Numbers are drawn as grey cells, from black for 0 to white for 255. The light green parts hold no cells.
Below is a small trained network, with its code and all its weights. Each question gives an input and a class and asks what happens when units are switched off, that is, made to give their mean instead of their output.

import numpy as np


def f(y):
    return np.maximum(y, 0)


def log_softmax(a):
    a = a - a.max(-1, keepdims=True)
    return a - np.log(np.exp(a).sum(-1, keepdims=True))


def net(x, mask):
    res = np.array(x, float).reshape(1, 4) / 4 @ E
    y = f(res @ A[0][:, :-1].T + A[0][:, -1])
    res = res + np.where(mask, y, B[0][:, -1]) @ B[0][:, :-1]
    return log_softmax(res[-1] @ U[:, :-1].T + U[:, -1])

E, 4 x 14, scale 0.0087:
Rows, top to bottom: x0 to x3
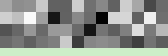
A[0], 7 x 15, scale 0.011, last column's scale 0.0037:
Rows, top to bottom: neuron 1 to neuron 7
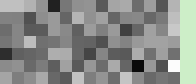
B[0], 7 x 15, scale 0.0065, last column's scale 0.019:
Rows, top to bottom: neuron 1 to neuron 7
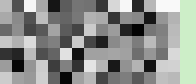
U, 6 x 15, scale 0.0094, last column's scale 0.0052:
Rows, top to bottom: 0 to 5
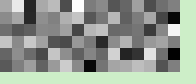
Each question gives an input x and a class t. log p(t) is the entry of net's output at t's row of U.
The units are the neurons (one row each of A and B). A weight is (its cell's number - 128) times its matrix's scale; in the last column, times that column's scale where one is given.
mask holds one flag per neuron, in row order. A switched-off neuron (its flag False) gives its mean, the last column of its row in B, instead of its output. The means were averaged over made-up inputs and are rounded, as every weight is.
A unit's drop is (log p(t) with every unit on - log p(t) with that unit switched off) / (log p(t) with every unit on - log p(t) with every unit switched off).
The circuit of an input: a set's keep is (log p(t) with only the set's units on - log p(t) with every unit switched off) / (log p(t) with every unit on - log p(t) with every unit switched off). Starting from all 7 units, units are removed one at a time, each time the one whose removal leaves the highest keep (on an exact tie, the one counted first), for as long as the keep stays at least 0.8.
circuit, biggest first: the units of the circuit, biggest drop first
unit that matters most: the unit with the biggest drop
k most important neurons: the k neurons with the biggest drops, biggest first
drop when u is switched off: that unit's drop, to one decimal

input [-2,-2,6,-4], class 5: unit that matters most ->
neuron 6
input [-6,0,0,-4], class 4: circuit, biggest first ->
[neuron 1; neuron 6]
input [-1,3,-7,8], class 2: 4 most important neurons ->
[neuron 6; neuron 4; neuron 7; neuron 3]
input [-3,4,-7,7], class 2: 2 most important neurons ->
[neuron 6; neuron 4]
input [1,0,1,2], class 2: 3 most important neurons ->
[neuron 1; neuron 4; neuron 7]
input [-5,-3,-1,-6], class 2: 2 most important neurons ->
[neuron 4; neuron 1]
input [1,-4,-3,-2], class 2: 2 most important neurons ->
[neuron 4; neuron 1]
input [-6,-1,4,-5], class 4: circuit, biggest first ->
[neuron 6; neuron 1]
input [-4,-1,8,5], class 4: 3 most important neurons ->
[neuron 6; neuron 3; neuron 2]
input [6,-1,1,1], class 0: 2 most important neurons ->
[neuron 1; neuron 5]
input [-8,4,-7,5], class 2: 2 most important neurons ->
[neuron 6; neuron 3]
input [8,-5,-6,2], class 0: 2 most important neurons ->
[neuron 5; neuron 1]
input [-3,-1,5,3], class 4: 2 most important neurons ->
[neuron 6; neuron 2]
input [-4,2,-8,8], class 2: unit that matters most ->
neuron 6
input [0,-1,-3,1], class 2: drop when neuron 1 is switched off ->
0.2
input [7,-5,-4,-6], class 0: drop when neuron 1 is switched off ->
0.2
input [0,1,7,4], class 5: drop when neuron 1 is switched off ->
0.1
